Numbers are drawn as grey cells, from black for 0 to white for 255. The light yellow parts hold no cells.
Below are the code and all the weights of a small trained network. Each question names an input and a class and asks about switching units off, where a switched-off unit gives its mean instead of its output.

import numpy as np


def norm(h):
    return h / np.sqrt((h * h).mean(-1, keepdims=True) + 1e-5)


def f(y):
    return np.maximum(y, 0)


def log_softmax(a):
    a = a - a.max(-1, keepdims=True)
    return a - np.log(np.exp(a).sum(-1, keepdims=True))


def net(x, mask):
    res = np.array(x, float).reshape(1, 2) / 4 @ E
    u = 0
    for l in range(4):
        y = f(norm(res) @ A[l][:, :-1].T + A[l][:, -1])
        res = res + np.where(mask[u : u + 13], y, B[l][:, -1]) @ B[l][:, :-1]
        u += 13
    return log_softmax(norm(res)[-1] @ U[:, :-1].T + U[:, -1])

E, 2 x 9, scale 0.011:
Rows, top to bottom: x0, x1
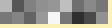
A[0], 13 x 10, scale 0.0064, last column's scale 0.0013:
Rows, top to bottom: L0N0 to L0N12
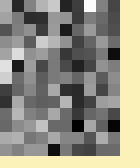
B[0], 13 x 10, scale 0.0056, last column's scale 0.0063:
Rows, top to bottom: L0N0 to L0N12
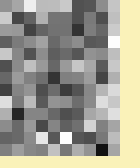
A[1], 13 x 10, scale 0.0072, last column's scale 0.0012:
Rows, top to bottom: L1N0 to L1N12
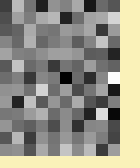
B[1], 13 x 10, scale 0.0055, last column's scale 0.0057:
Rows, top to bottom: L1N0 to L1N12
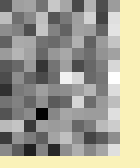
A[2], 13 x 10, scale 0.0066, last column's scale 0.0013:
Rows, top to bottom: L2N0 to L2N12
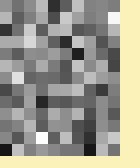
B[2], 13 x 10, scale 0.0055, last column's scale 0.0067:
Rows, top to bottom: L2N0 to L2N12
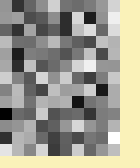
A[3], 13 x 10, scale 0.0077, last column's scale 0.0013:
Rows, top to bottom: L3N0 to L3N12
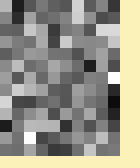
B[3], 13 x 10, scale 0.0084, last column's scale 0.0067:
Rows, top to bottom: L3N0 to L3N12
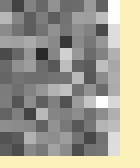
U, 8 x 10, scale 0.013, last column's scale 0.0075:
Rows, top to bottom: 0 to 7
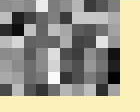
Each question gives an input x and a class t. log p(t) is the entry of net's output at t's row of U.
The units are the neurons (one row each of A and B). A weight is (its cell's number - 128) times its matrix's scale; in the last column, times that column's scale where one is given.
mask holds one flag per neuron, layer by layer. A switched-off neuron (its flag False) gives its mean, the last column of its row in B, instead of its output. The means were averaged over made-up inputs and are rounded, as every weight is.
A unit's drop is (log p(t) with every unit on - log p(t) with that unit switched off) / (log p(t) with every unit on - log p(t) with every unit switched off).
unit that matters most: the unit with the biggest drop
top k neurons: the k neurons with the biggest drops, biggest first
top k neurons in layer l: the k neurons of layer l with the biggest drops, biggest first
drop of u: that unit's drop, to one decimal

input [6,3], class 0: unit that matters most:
L0N7
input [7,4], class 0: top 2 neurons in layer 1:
L1N5, L1N12
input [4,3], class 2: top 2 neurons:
L2N11, L1N6
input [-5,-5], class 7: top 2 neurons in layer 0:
L0N9, L0N8
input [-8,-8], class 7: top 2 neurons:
L0N9, L1N5
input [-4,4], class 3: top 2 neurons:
L1N10, L0N4
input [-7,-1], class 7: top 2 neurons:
L1N6, L0N9
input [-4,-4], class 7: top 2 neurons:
L0N9, L0N8
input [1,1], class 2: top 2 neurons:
L2N11, L0N0
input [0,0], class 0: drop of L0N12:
1.1
